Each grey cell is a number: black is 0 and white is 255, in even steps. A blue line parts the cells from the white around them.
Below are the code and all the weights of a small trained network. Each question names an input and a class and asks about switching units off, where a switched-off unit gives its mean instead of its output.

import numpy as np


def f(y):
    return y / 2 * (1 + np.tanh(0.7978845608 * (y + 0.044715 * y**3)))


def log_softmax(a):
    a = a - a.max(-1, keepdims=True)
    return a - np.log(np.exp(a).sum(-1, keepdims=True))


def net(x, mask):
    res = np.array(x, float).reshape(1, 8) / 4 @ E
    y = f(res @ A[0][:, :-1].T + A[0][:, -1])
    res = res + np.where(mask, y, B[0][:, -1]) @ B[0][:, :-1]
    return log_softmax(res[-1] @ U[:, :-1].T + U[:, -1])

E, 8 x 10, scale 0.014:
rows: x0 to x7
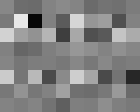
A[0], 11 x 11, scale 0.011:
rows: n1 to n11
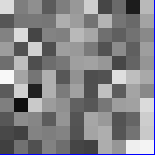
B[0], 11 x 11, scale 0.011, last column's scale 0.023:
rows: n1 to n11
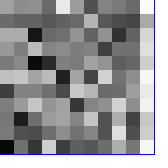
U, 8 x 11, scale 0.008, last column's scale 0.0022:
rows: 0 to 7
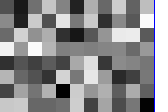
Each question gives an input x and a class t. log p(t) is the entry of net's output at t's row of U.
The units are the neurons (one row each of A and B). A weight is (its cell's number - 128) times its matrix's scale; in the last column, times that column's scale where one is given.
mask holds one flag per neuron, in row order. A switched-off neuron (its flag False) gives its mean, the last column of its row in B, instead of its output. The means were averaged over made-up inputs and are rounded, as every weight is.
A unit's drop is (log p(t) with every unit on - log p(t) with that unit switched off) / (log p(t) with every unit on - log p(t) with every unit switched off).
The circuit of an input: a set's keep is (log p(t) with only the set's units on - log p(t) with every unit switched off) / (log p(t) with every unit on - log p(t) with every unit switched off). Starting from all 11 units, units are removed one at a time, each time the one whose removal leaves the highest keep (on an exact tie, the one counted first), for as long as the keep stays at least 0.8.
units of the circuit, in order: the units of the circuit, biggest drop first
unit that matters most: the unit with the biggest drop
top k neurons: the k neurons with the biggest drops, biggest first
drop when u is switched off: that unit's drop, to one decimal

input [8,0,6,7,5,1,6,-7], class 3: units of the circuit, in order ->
(n11, n5)
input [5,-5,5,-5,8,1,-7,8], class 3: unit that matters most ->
n11
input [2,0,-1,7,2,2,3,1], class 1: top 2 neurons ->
(n6, n3)
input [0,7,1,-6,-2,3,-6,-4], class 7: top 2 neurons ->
(n9, n3)
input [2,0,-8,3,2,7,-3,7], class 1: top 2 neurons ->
(n9, n3)
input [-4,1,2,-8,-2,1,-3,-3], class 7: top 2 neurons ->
(n11, n8)
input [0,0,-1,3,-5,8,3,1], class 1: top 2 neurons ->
(n6, n4)
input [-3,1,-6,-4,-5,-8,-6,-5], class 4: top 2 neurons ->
(n7, n8)
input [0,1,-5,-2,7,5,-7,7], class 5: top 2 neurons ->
(n8, n5)
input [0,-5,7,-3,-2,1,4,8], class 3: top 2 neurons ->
(n11, n4)
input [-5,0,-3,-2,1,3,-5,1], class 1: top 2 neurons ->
(n3, n6)
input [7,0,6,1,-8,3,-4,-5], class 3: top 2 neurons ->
(n5, n3)
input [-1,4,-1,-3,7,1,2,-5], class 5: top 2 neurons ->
(n11, n6)
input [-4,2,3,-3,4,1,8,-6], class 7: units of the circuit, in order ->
(n11)
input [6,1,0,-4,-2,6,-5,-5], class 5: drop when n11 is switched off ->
0.2
